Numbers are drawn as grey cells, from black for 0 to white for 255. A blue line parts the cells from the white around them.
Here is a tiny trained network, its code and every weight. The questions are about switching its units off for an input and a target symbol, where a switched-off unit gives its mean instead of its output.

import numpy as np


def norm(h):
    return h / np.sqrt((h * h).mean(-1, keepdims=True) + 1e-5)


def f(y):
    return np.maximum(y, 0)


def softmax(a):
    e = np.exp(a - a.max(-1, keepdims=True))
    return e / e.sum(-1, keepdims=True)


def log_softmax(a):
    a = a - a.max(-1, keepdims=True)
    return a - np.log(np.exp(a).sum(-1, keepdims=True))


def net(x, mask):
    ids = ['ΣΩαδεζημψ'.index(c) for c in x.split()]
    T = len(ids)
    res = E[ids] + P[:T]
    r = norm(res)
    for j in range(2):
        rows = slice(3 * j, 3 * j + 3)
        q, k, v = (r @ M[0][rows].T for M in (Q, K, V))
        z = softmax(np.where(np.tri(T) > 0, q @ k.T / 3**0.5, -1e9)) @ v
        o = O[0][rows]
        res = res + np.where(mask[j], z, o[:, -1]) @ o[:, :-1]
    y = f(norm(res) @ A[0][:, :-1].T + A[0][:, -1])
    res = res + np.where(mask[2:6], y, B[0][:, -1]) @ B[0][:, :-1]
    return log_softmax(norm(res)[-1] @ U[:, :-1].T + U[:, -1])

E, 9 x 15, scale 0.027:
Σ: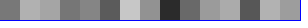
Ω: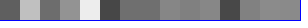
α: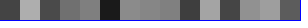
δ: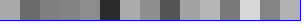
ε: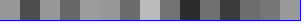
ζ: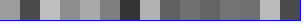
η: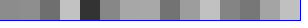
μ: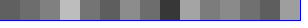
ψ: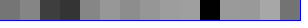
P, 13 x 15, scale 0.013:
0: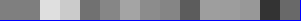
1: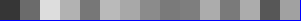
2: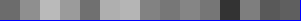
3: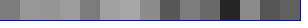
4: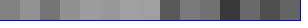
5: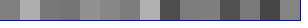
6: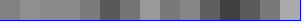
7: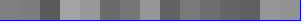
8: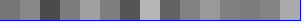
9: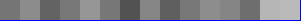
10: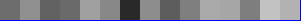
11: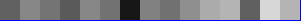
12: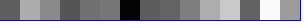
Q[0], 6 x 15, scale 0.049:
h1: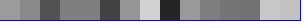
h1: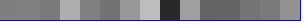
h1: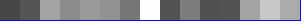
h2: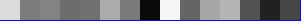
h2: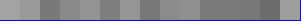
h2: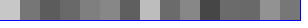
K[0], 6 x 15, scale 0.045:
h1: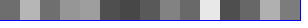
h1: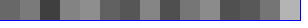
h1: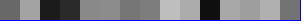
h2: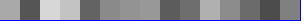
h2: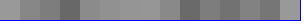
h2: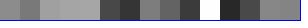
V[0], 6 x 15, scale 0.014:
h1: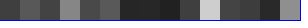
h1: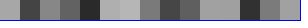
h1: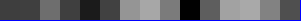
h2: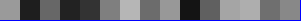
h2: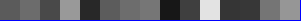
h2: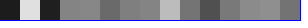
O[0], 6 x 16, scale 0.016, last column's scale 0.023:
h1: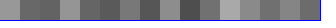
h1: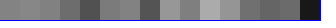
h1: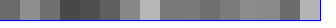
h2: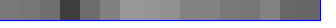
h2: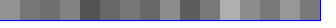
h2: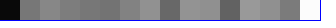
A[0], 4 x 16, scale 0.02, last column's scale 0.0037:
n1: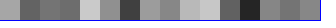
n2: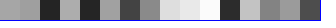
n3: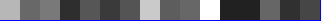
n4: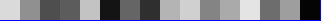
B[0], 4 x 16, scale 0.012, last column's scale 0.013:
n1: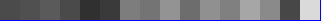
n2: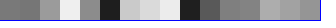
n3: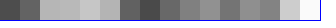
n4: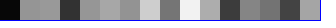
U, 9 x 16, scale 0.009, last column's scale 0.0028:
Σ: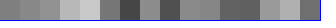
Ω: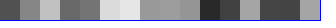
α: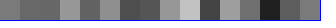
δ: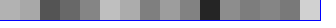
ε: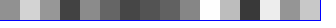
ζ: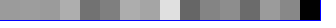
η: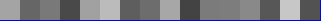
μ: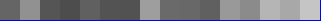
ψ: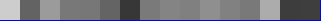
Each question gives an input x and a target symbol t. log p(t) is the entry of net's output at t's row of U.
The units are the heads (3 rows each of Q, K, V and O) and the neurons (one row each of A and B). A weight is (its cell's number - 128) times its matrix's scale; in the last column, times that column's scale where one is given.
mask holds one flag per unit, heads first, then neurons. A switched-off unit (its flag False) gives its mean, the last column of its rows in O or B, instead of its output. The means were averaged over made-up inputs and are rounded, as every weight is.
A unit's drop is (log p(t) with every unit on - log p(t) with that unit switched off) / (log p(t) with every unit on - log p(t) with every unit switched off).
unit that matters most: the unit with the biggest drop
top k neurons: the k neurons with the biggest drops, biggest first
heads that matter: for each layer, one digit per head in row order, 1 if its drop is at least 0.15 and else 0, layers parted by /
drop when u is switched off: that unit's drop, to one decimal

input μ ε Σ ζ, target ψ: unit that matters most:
h2
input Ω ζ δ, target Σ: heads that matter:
00
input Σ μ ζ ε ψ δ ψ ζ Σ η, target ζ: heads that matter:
10
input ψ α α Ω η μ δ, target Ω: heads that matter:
01
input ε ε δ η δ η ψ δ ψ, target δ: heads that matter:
11
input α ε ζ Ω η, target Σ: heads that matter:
10
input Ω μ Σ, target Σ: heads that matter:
00
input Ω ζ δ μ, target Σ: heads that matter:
00
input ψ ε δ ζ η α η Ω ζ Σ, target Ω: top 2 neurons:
[n1 n3]
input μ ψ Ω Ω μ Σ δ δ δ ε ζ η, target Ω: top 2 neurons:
[n1 n3]
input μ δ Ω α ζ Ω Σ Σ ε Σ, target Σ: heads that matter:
10
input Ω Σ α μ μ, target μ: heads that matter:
00
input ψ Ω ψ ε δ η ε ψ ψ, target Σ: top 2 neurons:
[n4 n1]
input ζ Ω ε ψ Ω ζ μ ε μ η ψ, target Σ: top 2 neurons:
[n1 n4]
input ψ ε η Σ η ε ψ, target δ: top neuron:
[n4]
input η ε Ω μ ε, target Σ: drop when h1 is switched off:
0.1
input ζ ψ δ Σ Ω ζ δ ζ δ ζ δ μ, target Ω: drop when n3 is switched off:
0.2
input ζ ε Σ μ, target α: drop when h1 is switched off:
0.5
